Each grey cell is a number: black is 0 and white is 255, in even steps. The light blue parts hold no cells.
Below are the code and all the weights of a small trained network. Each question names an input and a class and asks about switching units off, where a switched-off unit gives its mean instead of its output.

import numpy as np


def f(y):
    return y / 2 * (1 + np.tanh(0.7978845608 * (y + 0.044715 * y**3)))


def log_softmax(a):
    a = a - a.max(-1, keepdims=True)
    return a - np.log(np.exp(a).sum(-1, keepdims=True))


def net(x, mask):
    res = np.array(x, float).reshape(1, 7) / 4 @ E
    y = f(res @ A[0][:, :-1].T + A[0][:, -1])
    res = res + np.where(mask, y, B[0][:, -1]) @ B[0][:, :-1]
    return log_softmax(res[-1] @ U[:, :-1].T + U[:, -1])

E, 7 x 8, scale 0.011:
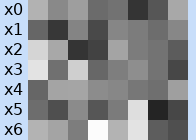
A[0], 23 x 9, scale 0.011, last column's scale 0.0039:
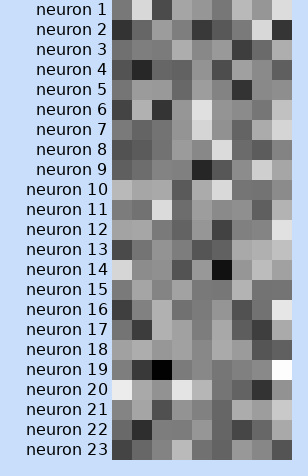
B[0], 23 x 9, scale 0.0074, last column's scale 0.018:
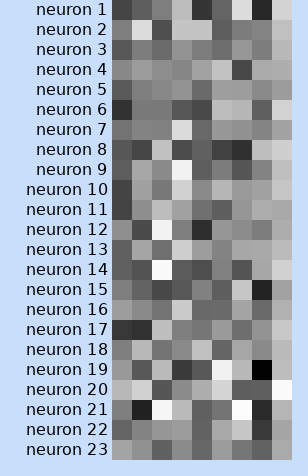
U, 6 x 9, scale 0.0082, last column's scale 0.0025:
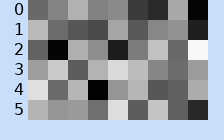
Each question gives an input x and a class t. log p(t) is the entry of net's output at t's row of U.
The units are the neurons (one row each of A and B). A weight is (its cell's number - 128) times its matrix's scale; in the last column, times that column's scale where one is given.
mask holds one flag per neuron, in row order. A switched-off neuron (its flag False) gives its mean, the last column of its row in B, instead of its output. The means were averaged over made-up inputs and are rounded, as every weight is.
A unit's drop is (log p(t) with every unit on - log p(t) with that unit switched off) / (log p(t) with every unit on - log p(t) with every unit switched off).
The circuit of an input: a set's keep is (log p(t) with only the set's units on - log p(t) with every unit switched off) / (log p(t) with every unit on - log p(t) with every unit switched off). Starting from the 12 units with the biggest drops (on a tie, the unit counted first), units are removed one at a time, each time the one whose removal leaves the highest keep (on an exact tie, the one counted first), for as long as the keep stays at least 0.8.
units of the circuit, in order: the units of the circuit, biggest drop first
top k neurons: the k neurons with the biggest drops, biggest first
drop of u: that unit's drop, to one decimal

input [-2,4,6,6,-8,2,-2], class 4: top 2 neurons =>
neuron 1; neuron 21
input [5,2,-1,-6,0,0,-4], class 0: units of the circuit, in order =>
neuron 2; neuron 1
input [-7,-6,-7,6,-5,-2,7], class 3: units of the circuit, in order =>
neuron 20
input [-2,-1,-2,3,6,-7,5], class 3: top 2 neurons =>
neuron 20; neuron 8
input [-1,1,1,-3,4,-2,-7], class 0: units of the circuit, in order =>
neuron 2; neuron 4
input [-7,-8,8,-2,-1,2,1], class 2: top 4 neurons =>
neuron 1; neuron 6; neuron 2; neuron 21
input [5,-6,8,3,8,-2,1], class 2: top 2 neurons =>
neuron 14; neuron 12
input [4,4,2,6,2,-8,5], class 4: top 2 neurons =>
neuron 20; neuron 14
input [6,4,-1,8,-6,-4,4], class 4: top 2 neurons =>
neuron 20; neuron 14
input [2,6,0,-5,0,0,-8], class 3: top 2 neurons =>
neuron 2; neuron 4
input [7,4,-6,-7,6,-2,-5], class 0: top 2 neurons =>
neuron 14; neuron 20
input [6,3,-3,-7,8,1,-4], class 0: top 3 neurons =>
neuron 20; neuron 14; neuron 10
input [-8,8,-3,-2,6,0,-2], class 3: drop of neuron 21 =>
0.2
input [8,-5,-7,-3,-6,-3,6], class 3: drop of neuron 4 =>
0.0
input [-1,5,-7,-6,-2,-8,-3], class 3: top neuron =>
neuron 2
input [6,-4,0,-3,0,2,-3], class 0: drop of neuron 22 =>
0.1
